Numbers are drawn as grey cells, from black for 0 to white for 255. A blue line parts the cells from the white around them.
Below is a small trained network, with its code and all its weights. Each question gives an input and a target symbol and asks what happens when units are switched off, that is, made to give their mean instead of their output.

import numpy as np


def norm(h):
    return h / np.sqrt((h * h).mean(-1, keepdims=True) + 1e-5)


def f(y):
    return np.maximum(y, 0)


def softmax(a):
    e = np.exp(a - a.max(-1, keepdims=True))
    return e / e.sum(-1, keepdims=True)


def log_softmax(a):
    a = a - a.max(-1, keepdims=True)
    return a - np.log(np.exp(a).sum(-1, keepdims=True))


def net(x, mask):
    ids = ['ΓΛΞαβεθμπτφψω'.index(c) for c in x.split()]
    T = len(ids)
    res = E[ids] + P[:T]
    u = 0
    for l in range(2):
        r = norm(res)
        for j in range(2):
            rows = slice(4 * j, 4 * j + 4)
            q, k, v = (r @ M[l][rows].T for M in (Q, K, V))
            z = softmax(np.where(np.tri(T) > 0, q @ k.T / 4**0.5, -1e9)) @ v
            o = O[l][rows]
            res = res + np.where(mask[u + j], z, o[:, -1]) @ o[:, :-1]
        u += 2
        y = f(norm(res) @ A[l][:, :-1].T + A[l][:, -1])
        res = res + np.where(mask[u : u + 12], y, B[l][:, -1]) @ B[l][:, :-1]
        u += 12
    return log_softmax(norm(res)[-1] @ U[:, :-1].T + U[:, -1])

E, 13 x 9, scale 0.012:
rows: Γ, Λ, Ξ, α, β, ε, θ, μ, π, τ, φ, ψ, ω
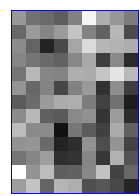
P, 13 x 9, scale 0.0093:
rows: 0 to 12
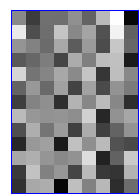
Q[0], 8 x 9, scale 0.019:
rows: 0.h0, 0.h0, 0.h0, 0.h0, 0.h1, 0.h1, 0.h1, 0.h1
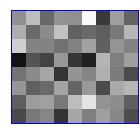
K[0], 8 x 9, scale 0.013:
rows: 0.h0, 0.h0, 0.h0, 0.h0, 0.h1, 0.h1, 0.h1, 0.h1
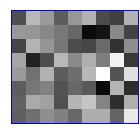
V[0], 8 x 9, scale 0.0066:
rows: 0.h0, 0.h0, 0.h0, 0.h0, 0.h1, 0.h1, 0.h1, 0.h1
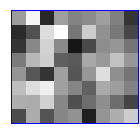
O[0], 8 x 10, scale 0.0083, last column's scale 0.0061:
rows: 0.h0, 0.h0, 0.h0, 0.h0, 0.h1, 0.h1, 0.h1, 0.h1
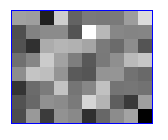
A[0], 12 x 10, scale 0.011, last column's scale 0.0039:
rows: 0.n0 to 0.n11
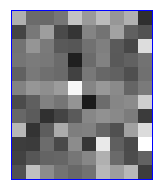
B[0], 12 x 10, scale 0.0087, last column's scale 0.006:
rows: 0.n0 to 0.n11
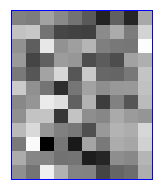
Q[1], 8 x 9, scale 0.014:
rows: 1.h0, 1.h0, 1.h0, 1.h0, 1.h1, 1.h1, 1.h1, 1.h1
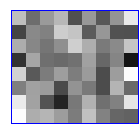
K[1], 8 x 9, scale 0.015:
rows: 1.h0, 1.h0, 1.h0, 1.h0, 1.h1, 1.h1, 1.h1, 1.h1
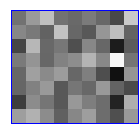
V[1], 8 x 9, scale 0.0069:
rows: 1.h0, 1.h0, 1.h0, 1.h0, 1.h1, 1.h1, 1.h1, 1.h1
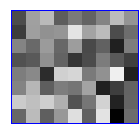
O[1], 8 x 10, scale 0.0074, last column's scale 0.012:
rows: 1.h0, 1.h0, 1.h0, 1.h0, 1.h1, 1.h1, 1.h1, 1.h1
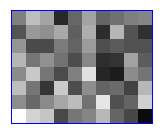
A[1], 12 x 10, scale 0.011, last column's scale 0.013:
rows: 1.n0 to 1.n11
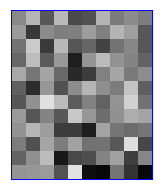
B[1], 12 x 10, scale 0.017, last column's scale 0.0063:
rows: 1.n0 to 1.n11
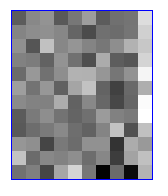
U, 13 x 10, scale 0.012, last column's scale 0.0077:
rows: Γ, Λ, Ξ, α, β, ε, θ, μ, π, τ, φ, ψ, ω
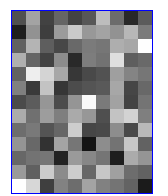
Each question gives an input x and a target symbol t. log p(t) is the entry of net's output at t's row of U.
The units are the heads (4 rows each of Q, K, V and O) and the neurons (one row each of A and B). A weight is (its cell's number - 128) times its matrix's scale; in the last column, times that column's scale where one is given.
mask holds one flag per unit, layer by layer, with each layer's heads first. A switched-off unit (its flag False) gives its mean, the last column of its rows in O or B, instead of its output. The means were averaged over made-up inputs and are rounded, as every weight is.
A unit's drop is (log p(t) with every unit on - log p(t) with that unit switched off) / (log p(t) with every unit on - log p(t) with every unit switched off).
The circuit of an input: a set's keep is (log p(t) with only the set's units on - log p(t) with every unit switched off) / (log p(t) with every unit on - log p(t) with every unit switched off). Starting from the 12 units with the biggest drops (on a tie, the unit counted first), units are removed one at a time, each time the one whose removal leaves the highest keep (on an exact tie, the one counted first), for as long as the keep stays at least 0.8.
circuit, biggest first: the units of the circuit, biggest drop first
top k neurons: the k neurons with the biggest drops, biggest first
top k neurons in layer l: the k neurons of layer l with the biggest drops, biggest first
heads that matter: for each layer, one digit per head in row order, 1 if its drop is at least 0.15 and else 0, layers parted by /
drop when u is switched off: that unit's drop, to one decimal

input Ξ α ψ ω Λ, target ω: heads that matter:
10 / 01
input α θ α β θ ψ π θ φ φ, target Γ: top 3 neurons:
[0.n9; 1.n3; 0.n1]
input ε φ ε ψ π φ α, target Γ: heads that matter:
01 / 00
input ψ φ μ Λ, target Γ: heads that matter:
01 / 00
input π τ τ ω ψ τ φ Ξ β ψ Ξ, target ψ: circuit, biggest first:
[1.h1]
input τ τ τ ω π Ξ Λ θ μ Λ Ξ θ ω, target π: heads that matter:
01 / 00
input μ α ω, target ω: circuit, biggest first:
[1.h1; 0.h0]
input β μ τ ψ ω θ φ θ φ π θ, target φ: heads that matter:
10 / 00
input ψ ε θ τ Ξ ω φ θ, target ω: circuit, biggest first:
[1.h1; 0.h0]
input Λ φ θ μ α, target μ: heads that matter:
10 / 00
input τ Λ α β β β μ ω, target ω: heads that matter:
00 / 01
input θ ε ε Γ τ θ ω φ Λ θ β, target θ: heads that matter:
11 / 00
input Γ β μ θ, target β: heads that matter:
01 / 00
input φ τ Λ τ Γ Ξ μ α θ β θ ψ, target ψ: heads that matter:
00 / 01
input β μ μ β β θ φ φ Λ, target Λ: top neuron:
[0.n2]
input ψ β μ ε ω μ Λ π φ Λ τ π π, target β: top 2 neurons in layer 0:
[0.n6; 0.n9]
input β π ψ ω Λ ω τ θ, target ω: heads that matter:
00 / 01
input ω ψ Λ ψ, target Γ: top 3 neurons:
[0.n9; 1.n3; 1.n0]
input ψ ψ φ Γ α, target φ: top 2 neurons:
[1.n9; 1.n5]
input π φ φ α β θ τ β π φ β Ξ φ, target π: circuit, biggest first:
[0.h1; 1.n11]
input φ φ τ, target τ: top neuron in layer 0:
[0.n3]
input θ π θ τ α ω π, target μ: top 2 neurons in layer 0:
[0.n9; 0.n6]
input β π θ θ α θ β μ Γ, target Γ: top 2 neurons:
[1.n3; 0.n2]
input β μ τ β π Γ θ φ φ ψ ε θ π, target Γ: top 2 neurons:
[0.n9; 1.n3]
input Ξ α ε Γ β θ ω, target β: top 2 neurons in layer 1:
[1.n2; 1.n0]
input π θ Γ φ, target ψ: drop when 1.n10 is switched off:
0.3
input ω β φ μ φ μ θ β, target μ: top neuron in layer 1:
[1.n2]
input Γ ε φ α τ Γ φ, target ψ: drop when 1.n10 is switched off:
0.2
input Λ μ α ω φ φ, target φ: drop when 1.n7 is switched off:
0.0
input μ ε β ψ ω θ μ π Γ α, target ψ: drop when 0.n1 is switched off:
0.1
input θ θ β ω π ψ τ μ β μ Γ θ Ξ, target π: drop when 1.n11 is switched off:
0.1
